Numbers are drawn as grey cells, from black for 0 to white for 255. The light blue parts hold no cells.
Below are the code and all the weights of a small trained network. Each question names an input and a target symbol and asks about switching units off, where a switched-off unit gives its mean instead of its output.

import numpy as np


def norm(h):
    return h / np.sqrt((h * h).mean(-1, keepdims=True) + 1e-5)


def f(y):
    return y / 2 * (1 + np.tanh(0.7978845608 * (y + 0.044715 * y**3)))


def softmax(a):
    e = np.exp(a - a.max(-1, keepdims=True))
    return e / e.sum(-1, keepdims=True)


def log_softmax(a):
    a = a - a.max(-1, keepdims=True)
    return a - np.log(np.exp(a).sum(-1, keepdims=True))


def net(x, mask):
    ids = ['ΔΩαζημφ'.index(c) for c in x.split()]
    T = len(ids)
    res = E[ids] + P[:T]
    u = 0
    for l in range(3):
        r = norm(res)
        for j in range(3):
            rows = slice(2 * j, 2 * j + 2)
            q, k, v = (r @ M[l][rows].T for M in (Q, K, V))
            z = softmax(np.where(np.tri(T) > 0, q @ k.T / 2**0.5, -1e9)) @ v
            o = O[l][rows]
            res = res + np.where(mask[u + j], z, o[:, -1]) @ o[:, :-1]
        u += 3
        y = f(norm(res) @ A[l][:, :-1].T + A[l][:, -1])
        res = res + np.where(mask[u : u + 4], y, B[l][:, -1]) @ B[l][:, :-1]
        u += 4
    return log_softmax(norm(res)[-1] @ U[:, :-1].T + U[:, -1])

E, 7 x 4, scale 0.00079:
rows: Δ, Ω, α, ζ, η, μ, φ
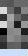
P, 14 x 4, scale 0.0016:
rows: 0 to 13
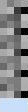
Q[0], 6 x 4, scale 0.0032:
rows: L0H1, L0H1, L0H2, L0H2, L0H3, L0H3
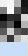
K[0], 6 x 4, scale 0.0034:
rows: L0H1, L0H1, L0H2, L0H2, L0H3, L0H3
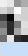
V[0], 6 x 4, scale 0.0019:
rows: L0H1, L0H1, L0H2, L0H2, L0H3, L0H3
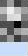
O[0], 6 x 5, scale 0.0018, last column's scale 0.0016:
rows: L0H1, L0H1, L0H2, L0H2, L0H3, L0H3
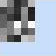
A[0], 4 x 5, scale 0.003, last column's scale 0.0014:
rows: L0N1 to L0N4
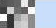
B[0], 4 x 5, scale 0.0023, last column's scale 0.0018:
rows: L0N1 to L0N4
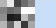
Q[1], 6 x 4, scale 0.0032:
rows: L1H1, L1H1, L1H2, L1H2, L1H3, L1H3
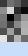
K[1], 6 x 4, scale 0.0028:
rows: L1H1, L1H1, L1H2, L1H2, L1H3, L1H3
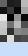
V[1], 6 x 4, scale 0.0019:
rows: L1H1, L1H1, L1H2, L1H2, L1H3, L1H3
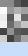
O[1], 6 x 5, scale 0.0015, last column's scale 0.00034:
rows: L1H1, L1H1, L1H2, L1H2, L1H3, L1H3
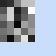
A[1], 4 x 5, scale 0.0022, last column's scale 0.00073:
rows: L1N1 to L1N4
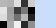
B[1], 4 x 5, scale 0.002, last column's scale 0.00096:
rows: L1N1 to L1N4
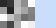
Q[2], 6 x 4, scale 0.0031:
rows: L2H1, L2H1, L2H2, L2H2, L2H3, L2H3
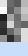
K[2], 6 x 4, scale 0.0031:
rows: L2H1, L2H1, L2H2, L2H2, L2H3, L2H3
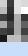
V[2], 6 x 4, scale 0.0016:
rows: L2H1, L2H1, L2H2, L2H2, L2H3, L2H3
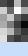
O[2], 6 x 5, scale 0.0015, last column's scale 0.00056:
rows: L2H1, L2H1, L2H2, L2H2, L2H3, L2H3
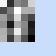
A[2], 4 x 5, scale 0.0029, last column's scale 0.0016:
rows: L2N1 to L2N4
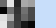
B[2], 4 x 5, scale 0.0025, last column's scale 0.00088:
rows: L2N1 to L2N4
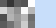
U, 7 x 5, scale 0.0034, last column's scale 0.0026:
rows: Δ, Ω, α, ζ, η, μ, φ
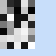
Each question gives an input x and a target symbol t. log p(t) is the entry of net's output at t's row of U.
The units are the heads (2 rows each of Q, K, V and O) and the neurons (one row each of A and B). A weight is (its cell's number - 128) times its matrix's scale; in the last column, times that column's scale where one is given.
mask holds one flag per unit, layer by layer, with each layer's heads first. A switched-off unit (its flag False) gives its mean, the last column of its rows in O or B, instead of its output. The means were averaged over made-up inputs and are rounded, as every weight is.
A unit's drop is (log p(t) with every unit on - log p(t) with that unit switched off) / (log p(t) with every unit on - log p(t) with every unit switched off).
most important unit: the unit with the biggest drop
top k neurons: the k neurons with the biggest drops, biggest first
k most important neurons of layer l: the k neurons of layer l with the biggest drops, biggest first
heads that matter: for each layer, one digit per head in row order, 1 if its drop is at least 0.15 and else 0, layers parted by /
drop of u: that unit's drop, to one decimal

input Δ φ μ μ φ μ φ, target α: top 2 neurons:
[L0N2 L1N1]
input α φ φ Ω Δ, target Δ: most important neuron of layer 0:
[L0N4]
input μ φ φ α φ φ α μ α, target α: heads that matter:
001 / 000 / 000
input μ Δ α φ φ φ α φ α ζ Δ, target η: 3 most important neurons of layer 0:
[L0N1 L0N3 L0N4]
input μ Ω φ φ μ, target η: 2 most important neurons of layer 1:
[L1N4 L1N1]
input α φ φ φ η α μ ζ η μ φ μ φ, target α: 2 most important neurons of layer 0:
[L0N1 L0N2]
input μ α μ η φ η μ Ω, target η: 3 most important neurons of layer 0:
[L0N4 L0N1 L0N2]
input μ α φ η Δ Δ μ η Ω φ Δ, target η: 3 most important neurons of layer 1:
[L1N4 L1N1 L1N3]
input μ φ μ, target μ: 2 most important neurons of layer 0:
[L0N1 L0N2]
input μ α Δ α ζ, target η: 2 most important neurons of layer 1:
[L1N2 L1N1]
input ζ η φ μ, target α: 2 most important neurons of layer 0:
[L0N1 L0N4]
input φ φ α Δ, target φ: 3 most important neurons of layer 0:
[L0N4 L0N2 L0N3]
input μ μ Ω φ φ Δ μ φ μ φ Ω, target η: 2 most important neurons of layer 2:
[L2N4 L2N3]
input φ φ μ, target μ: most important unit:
L0N4
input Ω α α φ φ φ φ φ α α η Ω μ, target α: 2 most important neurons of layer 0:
[L0N1 L0N2]
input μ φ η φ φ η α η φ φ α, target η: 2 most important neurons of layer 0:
[L0N1 L0N3]
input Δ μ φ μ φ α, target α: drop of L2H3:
0.1
